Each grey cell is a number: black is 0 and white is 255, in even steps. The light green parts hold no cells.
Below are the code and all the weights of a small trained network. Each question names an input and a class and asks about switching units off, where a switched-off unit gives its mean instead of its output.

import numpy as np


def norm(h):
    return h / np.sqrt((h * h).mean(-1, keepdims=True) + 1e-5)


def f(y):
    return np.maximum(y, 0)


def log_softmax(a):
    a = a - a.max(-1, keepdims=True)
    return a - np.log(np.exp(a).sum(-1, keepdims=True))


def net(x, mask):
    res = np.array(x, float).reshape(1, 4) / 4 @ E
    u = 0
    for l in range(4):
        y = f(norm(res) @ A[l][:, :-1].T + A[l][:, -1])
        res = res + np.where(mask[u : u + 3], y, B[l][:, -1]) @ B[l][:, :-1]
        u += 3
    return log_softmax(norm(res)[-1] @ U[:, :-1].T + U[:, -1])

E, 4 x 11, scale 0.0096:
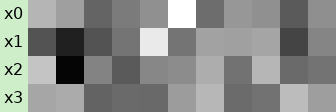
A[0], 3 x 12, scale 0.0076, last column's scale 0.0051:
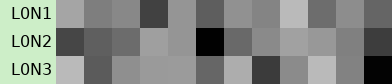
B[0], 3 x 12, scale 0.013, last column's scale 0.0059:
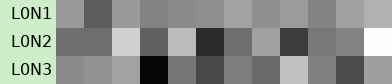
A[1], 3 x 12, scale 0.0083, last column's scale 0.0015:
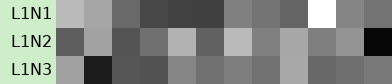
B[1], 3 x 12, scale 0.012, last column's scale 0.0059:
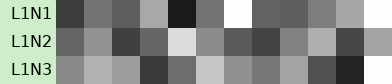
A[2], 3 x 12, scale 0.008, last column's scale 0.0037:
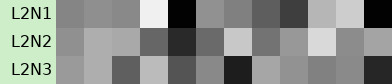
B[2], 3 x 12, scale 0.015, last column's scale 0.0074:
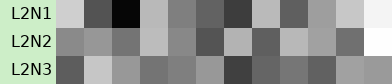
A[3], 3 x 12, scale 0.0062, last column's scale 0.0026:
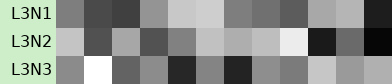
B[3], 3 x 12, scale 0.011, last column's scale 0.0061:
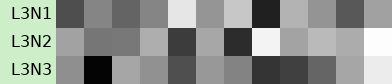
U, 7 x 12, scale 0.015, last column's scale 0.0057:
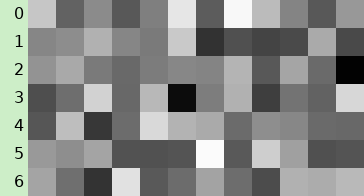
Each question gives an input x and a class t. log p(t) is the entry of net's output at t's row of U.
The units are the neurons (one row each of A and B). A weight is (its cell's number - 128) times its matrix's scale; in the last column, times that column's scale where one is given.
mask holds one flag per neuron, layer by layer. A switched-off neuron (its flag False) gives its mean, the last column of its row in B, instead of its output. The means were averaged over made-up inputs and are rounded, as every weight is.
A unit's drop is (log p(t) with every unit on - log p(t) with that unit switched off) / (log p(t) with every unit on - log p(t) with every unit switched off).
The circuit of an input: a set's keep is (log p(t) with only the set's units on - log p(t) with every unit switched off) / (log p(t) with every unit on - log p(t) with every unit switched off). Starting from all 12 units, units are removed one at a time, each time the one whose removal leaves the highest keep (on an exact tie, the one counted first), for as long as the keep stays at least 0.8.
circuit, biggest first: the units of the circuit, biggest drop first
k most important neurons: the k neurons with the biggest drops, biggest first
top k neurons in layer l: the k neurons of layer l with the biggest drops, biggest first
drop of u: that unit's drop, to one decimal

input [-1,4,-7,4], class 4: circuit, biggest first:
(L1N2 L2N1)
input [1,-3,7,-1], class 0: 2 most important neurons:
(L3N2 L1N3)
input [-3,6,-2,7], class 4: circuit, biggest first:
(L1N2)
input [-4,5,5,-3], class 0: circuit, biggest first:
(L1N3 L3N2)
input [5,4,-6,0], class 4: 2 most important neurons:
(L1N2 L3N1)
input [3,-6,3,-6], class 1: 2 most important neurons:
(L1N1 L2N3)
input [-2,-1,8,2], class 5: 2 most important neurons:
(L0N3 L2N2)
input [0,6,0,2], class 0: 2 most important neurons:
(L1N3 L2N1)
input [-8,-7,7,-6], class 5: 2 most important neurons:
(L2N2 L1N1)
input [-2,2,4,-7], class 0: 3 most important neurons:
(L1N3 L3N2 L1N1)
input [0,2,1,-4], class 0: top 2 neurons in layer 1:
(L1N1 L1N3)
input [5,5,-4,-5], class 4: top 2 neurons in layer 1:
(L1N3 L1N2)
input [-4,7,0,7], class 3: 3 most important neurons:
(L0N2 L2N2 L1N1)
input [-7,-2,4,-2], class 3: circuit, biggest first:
(L0N2)
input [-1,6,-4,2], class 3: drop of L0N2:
0.4
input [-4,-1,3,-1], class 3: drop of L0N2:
1.8
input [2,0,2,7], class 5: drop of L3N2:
0.1
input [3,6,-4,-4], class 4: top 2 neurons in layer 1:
(L1N2 L1N3)
